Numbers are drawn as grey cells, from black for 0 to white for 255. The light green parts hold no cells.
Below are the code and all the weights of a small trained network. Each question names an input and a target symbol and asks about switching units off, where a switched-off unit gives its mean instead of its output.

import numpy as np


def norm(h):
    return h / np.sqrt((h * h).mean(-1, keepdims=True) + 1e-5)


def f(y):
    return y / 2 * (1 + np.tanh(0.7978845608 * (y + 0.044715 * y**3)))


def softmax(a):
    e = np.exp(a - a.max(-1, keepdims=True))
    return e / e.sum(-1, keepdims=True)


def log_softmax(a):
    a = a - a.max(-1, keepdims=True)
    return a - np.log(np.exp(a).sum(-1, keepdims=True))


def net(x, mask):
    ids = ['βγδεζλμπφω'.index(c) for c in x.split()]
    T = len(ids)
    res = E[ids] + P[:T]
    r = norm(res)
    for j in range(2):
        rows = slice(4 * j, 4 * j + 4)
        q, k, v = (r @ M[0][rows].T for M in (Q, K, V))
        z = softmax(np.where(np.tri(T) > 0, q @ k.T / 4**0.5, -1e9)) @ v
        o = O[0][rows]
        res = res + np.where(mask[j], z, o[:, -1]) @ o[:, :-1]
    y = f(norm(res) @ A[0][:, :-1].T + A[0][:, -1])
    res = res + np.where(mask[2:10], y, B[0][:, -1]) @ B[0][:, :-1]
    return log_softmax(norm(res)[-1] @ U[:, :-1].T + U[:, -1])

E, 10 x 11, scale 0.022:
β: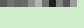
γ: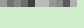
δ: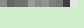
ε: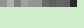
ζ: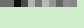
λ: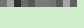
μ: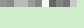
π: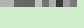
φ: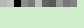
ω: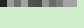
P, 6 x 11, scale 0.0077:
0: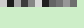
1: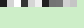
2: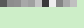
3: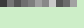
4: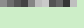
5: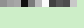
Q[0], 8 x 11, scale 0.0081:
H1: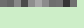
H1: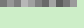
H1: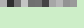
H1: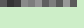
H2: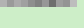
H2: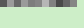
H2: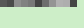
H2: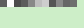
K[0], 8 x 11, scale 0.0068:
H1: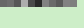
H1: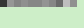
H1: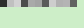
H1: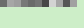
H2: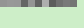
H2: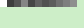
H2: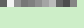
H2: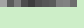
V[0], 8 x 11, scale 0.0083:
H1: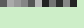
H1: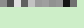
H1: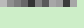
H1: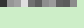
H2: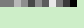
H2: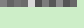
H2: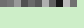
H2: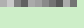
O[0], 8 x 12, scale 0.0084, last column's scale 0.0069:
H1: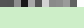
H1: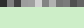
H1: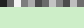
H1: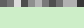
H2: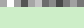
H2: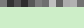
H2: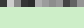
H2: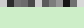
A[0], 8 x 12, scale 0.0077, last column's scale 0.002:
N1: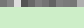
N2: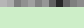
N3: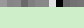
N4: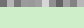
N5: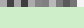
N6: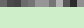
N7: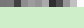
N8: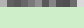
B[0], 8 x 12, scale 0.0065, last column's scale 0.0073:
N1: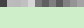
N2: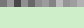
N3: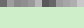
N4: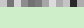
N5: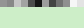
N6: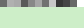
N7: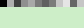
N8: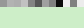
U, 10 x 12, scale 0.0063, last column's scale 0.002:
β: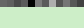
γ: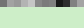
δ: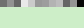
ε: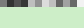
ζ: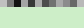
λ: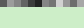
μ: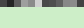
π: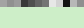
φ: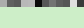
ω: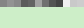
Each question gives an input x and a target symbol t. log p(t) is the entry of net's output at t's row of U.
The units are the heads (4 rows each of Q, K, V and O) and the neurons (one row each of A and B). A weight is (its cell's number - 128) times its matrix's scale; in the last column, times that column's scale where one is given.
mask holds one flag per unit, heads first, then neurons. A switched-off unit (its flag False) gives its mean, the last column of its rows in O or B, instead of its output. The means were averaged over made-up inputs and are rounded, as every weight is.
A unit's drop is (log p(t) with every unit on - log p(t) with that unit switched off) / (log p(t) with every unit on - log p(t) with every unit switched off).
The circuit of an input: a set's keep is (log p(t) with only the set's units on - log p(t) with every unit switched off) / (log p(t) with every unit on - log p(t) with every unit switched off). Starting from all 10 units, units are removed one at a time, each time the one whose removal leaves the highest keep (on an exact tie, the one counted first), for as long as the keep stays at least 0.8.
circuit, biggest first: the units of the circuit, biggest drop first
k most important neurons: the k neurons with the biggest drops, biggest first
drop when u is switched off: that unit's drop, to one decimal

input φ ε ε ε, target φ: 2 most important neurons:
(N5, N4)
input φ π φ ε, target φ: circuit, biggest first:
(H2, H1)
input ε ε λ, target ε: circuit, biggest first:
(H1)
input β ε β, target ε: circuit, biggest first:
(H1, H2)
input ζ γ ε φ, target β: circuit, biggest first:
(H2, N6)
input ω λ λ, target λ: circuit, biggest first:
(H1, H2)
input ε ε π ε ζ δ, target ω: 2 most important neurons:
(N8, N7)
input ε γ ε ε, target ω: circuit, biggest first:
(H2, N3, N8)
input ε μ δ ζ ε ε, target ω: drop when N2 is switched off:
0.1
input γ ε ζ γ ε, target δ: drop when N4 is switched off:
0.1
